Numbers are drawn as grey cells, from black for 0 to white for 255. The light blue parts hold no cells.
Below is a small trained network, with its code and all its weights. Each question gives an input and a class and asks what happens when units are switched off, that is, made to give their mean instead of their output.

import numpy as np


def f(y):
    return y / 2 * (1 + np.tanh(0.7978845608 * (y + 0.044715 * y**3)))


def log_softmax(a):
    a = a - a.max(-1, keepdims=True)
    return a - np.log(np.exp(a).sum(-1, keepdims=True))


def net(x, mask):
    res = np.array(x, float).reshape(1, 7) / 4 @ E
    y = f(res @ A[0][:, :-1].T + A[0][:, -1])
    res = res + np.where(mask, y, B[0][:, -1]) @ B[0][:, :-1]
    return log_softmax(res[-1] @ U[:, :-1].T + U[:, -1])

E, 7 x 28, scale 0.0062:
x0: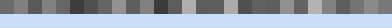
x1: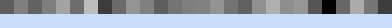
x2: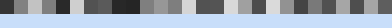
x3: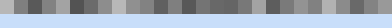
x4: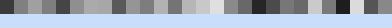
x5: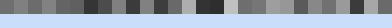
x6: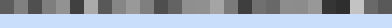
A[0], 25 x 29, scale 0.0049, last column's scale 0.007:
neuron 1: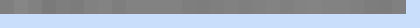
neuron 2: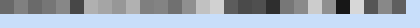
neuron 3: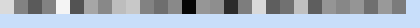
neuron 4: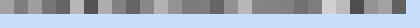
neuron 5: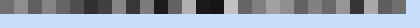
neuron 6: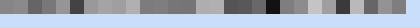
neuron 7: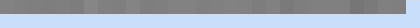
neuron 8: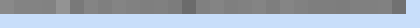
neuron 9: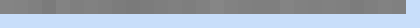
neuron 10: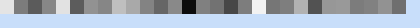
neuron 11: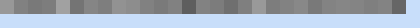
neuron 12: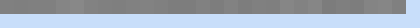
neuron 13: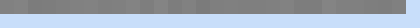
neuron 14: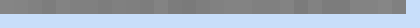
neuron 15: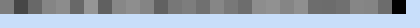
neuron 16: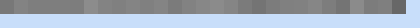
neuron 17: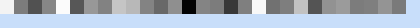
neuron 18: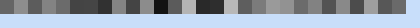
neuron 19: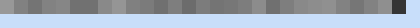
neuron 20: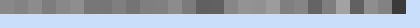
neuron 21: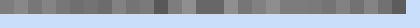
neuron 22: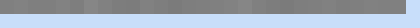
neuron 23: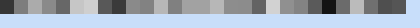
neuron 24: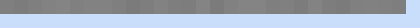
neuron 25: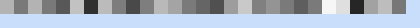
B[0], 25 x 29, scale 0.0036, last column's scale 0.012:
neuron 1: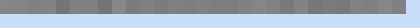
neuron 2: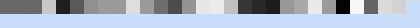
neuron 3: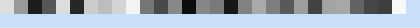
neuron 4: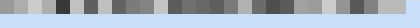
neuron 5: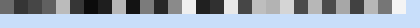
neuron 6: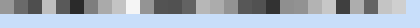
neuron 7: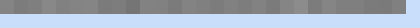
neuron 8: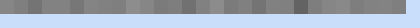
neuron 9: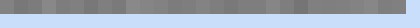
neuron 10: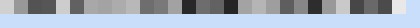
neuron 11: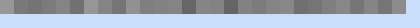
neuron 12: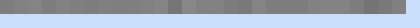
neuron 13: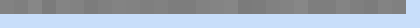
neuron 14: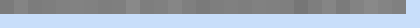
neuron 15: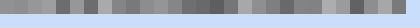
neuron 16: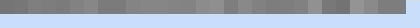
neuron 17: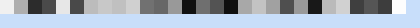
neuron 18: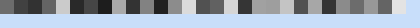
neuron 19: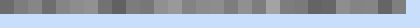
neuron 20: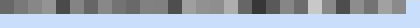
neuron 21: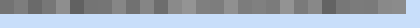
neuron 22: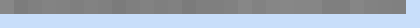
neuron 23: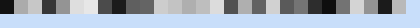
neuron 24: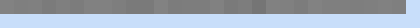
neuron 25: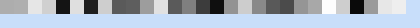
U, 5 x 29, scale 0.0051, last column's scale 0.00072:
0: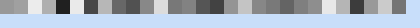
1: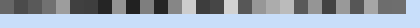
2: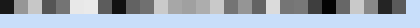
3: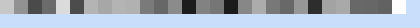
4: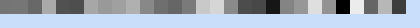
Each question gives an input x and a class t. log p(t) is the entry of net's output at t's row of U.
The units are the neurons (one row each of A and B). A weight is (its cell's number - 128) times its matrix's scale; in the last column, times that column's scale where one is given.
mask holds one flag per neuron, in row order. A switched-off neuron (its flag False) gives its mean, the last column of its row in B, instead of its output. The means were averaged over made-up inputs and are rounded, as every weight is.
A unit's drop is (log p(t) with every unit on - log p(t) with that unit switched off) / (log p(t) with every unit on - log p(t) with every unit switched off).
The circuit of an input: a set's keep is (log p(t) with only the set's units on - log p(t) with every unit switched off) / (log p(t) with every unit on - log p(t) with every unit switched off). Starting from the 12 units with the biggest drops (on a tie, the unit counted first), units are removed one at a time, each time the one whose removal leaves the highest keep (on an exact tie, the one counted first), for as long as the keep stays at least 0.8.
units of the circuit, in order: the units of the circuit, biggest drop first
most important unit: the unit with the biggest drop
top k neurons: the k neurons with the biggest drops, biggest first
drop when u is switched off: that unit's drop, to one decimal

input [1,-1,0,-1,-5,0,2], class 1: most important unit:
neuron 3
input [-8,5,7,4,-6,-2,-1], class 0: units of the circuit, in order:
neuron 3; neuron 25
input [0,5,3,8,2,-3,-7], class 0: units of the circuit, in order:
neuron 3; neuron 17
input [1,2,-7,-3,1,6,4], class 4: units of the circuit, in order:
neuron 2; neuron 6
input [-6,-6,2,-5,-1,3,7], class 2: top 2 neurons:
neuron 25; neuron 5
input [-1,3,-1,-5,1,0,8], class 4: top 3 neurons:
neuron 2; neuron 6; neuron 10
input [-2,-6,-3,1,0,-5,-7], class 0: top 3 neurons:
neuron 25; neuron 4; neuron 18
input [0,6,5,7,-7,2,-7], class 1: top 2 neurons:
neuron 5; neuron 18
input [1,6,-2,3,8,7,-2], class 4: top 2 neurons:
neuron 5; neuron 2
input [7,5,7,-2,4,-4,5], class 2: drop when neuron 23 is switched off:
0.5
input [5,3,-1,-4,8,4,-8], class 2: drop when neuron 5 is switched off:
0.2
